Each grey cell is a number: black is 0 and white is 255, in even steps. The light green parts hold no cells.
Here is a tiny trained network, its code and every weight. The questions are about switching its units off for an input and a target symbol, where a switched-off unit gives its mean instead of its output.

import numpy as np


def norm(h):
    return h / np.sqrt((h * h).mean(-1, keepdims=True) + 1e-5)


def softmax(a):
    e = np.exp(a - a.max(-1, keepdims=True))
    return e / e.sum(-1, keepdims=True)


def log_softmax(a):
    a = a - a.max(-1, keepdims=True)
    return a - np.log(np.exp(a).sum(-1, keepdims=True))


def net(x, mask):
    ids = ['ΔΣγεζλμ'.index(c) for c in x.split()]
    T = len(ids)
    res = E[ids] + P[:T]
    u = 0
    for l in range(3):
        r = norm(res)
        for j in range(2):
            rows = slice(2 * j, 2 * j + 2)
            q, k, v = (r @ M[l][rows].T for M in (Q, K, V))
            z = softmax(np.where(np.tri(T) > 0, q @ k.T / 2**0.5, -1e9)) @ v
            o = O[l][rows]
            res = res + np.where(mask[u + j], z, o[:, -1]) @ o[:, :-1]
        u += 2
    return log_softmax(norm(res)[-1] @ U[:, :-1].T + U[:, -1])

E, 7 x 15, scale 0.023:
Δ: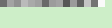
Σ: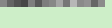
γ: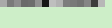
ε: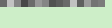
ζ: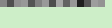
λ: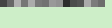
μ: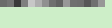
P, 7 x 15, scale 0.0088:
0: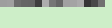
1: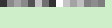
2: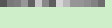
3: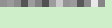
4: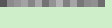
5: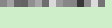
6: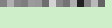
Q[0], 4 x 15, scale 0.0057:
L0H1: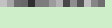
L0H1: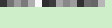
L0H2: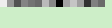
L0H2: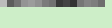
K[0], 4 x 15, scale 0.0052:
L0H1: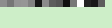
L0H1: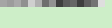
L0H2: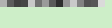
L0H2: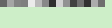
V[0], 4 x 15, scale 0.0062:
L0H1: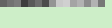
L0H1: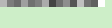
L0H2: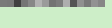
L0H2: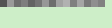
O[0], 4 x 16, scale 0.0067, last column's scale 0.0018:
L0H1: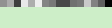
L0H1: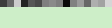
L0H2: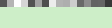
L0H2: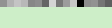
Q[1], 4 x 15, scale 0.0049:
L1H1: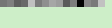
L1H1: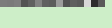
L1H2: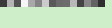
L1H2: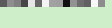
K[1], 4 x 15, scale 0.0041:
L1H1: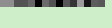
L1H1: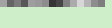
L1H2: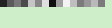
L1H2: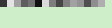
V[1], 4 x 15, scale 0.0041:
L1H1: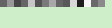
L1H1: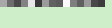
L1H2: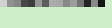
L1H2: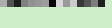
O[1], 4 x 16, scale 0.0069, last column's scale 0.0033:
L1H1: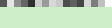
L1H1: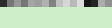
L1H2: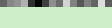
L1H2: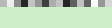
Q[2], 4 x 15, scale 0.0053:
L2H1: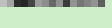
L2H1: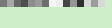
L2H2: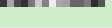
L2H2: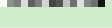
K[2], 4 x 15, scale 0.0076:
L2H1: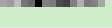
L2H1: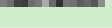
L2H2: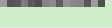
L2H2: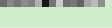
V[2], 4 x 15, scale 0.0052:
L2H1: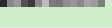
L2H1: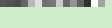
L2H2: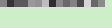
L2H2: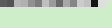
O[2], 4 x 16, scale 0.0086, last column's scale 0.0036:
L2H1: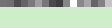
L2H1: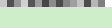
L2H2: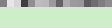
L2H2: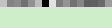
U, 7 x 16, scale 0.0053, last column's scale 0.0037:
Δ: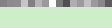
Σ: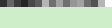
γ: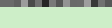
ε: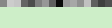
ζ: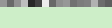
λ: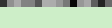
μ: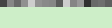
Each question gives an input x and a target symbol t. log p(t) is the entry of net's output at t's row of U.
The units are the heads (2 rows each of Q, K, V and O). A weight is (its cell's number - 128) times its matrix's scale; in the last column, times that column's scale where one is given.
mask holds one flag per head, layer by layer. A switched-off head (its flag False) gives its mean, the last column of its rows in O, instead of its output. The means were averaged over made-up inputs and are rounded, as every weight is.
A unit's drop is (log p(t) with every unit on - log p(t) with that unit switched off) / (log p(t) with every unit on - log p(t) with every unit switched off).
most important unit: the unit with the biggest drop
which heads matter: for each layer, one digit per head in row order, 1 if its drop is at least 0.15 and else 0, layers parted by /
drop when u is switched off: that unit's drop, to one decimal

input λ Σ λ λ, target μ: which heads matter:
11 / 10 / 00
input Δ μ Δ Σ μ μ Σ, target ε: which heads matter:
10 / 01 / 01
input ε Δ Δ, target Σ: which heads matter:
00 / 00 / 11
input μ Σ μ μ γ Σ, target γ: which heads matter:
01 / 01 / 01
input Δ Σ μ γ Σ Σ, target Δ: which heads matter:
10 / 00 / 00
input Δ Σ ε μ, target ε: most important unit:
L2H2
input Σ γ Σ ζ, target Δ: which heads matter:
10 / 10 / 00
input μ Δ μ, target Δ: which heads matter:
01 / 00 / 10
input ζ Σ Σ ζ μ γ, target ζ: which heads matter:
00 / 11 / 11
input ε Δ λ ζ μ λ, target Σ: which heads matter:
01 / 00 / 11
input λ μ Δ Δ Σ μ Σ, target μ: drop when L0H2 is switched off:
0.2
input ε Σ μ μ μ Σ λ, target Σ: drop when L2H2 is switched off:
0.1
